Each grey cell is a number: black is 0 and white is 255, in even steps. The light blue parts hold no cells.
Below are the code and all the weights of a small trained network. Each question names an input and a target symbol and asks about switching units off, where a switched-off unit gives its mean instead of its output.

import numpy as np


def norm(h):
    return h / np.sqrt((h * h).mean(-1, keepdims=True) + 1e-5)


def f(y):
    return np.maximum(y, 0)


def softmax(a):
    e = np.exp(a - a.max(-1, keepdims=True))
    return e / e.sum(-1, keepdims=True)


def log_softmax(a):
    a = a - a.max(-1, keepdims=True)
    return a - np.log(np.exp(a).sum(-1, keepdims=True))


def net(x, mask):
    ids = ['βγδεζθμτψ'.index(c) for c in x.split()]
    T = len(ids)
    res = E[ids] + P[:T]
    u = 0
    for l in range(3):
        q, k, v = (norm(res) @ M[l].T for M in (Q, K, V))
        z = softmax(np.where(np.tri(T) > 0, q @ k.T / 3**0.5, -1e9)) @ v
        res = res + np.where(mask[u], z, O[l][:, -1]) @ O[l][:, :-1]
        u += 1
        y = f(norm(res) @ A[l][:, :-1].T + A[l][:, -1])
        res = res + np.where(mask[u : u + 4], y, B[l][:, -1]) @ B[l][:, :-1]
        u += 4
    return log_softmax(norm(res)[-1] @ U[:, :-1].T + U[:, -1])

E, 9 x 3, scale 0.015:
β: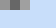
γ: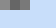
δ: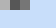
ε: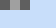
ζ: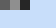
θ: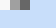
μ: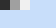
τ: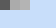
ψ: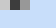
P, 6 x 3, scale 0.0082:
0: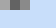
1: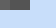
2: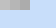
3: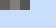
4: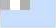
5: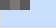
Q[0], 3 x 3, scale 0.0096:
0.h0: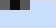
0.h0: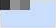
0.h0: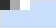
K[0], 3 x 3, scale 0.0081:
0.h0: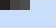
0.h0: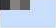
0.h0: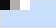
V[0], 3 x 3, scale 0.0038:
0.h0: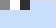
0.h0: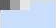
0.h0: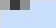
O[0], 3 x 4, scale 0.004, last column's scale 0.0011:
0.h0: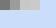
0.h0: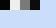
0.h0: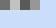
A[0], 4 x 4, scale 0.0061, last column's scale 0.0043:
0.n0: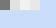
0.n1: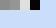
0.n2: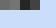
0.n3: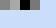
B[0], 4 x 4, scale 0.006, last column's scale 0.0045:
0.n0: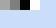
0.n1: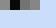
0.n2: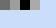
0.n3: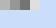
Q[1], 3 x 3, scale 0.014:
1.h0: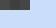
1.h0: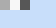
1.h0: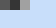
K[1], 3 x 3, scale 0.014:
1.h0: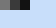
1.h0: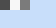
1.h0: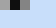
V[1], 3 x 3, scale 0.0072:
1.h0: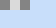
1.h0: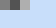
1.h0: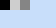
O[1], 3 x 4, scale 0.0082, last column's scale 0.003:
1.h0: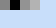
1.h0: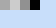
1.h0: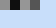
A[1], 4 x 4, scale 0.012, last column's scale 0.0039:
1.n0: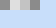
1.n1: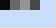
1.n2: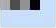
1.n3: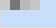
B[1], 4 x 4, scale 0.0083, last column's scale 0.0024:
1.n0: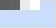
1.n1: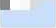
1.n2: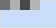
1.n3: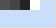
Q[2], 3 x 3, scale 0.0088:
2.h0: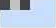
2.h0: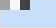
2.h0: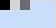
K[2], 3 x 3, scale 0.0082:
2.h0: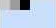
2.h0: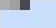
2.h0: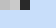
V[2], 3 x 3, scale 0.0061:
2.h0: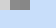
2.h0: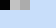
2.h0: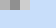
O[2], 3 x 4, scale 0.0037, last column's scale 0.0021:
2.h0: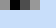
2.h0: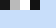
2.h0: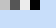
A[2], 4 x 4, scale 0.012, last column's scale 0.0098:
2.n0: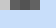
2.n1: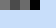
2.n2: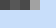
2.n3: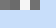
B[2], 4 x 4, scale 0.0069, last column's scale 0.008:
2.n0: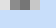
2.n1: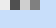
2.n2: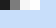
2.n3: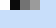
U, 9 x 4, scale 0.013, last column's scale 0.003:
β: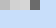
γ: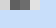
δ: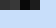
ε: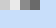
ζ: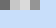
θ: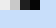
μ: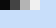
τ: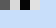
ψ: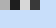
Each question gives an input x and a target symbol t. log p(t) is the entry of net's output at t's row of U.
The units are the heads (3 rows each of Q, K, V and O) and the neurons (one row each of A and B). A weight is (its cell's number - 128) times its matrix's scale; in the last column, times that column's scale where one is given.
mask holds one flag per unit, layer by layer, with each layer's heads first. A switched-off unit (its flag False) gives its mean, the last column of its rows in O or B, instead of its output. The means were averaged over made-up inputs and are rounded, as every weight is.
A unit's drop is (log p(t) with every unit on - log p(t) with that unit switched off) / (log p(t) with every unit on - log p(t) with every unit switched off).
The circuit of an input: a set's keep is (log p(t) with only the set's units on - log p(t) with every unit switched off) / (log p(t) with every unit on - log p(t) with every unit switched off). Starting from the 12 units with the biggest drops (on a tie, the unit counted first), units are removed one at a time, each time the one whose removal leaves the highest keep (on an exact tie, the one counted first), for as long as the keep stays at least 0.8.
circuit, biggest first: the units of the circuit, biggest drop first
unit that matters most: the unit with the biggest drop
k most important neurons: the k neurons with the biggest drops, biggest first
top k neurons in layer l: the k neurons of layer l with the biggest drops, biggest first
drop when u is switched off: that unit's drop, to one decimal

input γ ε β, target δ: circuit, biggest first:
[1.n3]
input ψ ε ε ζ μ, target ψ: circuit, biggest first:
[2.n3 1.h0]
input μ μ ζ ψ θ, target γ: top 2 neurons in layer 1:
[1.n3 1.n1]
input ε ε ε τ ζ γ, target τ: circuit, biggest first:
[1.h0 0.n0]
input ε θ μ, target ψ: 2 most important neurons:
[2.n3 1.n1]
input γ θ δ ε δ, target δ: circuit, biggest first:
[1.n3 1.h0]
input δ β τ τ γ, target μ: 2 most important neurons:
[2.n2 1.n1]
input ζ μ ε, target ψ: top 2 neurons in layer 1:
[1.n1 1.n3]
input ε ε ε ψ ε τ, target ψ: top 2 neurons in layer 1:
[1.n1 1.n3]
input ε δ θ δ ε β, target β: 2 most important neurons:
[1.n0 0.n0]
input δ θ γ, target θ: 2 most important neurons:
[2.n2 1.n1]
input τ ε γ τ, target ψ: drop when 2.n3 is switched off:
0.7
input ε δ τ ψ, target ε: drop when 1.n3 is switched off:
0.0
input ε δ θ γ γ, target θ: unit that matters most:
0.n0
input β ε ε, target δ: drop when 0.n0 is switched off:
0.6
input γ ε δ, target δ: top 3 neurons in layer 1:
[1.n3 1.n1 1.n2]
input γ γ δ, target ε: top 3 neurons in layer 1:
[1.n0 1.n3 1.n1]
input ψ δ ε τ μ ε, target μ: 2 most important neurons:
[0.n2 1.n0]
